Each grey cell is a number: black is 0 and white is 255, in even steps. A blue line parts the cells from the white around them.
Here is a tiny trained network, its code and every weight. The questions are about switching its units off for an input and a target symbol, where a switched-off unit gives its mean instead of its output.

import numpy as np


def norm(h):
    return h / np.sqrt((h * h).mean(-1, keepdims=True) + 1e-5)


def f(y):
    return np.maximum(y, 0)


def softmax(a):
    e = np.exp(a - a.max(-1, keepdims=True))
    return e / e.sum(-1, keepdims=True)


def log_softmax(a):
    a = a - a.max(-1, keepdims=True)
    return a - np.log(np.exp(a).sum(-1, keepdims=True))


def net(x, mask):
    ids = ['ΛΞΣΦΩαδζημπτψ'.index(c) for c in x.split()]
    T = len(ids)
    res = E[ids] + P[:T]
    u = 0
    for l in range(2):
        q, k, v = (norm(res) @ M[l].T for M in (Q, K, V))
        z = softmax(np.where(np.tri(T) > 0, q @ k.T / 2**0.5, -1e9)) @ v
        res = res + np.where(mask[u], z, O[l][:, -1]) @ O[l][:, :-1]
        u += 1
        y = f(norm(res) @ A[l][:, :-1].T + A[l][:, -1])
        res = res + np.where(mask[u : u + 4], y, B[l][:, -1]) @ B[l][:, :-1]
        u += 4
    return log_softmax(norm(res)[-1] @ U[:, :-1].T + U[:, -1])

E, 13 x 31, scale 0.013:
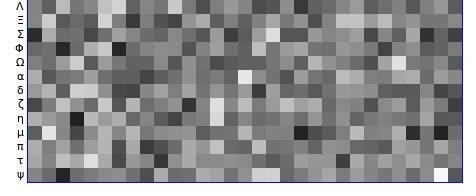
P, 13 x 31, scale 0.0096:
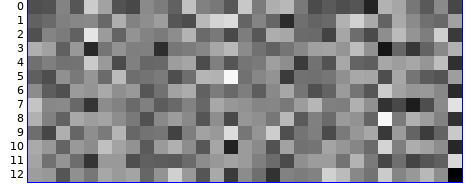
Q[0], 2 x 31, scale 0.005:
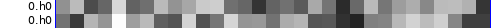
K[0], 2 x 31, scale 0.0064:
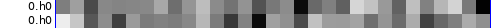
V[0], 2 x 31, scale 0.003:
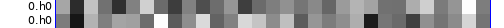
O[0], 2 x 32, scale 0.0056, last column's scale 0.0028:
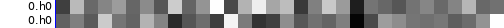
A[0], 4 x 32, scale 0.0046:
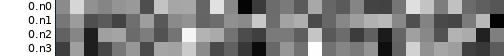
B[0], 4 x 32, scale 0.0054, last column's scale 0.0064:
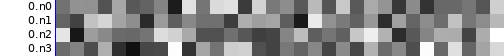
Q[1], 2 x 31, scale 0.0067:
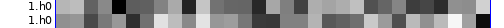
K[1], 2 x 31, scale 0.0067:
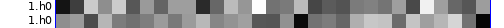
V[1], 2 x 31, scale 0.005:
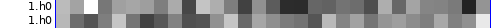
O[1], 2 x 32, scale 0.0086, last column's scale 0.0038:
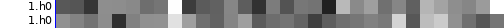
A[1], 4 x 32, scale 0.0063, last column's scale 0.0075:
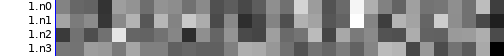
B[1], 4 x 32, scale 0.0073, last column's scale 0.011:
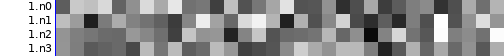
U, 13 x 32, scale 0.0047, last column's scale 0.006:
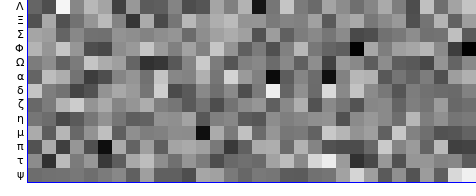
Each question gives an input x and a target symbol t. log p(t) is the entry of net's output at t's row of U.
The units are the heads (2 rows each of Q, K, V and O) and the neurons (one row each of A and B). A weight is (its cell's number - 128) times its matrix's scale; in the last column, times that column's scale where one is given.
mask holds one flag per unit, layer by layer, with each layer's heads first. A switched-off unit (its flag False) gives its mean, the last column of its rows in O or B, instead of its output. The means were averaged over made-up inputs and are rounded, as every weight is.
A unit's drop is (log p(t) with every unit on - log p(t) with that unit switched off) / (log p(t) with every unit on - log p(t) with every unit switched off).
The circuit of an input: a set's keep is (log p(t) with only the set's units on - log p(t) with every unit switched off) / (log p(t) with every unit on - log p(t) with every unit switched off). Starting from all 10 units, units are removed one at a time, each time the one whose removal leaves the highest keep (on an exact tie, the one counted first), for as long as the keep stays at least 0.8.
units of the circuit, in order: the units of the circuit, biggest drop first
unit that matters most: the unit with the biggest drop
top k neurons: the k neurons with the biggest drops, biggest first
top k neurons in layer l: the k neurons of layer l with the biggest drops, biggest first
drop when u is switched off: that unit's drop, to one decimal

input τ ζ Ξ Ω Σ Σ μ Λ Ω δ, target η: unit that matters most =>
1.h0
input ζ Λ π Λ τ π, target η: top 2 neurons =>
1.n2, 0.n2
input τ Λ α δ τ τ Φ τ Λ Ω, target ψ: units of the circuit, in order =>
1.h0, 1.n2
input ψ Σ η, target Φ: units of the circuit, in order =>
1.n2, 1.n0, 0.h0
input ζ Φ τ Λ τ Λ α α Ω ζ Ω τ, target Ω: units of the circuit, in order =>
1.h0, 0.h0, 1.n2
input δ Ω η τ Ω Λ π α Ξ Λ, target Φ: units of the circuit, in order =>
1.h0, 1.n3
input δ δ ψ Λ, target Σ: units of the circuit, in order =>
0.h0, 1.n1, 1.n0
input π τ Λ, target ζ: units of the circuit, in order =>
1.n0, 0.n2, 1.h0, 1.n2
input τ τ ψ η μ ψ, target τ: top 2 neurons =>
0.n1, 1.n3
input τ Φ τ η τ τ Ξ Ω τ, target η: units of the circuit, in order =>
1.n2, 0.n2, 1.n0
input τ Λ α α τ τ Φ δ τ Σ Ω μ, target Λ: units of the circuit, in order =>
1.h0, 0.n1
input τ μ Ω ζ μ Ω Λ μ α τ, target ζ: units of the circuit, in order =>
1.n0, 0.h0, 1.h0
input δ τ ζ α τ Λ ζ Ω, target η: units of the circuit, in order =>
1.h0, 1.n2
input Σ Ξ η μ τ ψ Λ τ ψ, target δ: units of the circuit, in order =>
0.n2
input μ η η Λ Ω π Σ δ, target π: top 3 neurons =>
1.n3, 0.n2, 1.n2
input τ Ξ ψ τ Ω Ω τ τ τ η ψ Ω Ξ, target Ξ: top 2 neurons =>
0.n2, 1.n2
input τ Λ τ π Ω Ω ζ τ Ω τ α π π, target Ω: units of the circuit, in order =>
1.n2, 0.h0, 1.h0
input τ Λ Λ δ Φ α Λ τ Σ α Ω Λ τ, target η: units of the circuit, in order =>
1.n2, 1.h0, 0.n0, 0.n2
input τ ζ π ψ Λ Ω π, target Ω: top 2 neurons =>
1.n2, 0.n3
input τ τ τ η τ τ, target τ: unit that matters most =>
1.n3
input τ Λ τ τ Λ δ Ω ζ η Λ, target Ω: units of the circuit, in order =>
1.h0, 0.h0, 1.n2
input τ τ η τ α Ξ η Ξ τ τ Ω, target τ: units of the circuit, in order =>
0.n2, 0.n0
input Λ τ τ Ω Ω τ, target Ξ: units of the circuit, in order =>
0.h0, 1.n2
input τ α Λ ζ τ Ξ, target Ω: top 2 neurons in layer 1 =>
1.n2, 1.n3
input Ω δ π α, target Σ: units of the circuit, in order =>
0.h0, 1.n1, 1.n0
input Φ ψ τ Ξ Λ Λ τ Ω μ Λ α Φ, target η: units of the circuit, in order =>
1.h0, 1.n2
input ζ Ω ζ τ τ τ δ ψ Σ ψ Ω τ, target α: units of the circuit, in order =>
1.h0
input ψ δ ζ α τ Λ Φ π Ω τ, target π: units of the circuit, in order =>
1.n3, 0.h0
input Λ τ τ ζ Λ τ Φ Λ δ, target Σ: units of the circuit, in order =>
1.n1, 0.h0, 1.n0
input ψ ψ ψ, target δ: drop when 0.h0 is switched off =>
-0.1
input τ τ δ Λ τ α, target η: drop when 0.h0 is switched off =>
0.1
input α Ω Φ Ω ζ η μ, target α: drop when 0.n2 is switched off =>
0.0
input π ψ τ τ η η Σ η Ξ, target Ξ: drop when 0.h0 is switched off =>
0.6
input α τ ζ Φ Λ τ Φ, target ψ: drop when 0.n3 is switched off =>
0.9
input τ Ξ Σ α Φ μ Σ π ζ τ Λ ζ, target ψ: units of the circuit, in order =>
1.h0
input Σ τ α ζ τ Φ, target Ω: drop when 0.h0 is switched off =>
0.3
